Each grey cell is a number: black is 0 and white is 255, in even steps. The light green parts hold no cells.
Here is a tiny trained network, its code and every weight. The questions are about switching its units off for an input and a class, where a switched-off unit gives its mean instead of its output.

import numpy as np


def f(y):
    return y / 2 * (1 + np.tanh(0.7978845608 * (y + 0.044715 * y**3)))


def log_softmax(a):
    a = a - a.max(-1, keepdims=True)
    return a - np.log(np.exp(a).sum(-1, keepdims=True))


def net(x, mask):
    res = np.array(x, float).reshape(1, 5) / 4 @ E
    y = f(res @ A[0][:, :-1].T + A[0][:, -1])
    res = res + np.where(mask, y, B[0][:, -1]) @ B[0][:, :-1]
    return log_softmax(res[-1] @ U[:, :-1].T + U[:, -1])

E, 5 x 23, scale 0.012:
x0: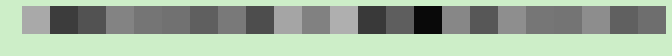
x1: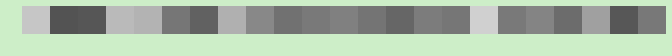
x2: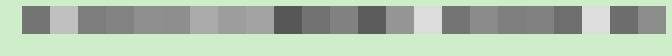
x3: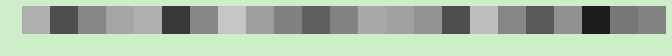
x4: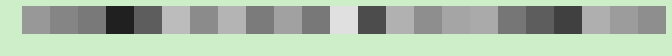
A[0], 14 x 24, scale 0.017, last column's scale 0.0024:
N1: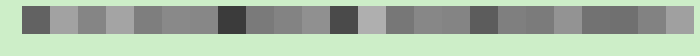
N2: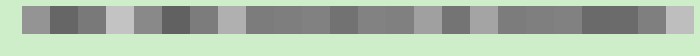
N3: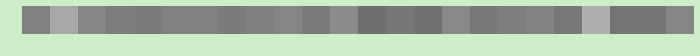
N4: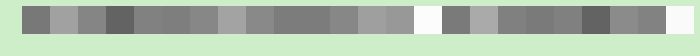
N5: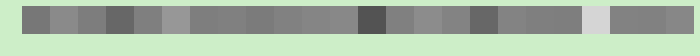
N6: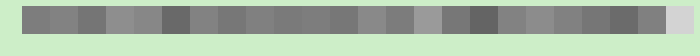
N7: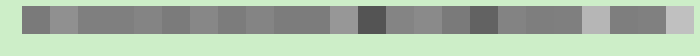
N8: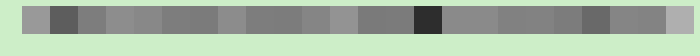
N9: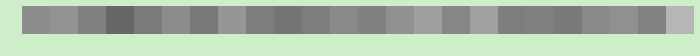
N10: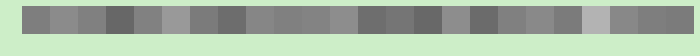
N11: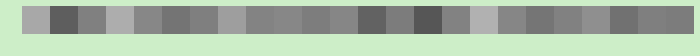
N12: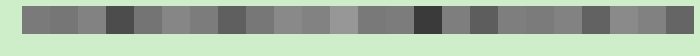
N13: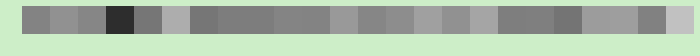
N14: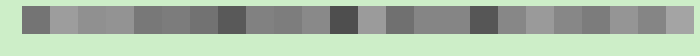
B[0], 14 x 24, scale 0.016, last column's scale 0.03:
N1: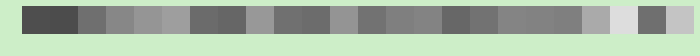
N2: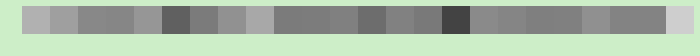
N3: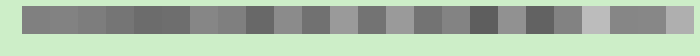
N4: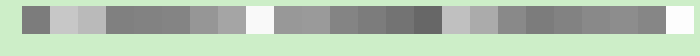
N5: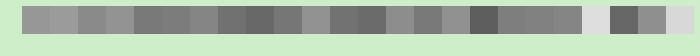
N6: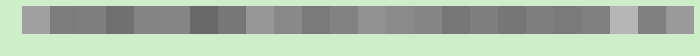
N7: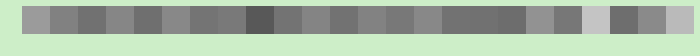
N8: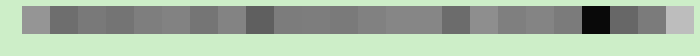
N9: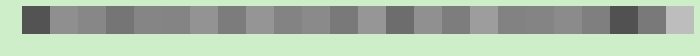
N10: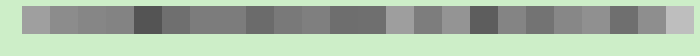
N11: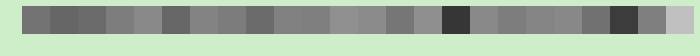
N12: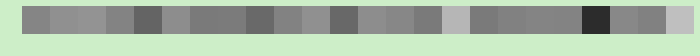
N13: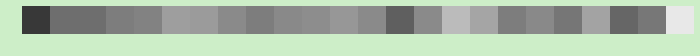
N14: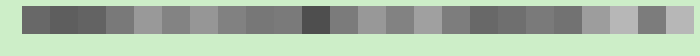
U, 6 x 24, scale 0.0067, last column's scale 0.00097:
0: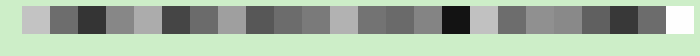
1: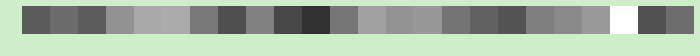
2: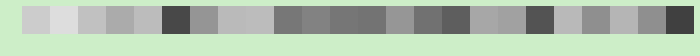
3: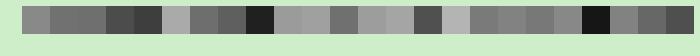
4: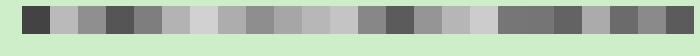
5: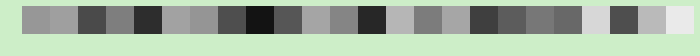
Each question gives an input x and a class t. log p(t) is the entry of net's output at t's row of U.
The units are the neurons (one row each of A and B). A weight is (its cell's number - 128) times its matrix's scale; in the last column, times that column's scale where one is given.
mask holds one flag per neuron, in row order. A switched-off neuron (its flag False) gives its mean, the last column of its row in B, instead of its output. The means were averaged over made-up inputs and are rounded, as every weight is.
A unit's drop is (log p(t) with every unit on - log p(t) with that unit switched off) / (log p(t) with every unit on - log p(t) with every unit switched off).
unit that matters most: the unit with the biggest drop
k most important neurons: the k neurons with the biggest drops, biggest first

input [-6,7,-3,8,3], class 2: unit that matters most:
N4
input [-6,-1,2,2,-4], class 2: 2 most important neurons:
(N4; N13)
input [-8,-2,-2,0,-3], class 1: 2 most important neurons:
(N1; N14)
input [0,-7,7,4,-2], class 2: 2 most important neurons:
(N13; N4)
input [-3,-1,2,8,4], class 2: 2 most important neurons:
(N2; N13)
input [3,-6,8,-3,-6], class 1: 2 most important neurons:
(N1; N14)
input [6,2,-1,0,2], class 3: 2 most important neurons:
(N2; N12)
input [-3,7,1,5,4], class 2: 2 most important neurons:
(N2; N4)
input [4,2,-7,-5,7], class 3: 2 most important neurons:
(N12; N8)
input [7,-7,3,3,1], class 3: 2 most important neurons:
(N12; N5)
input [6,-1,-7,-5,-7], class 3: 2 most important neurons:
(N12; N8)
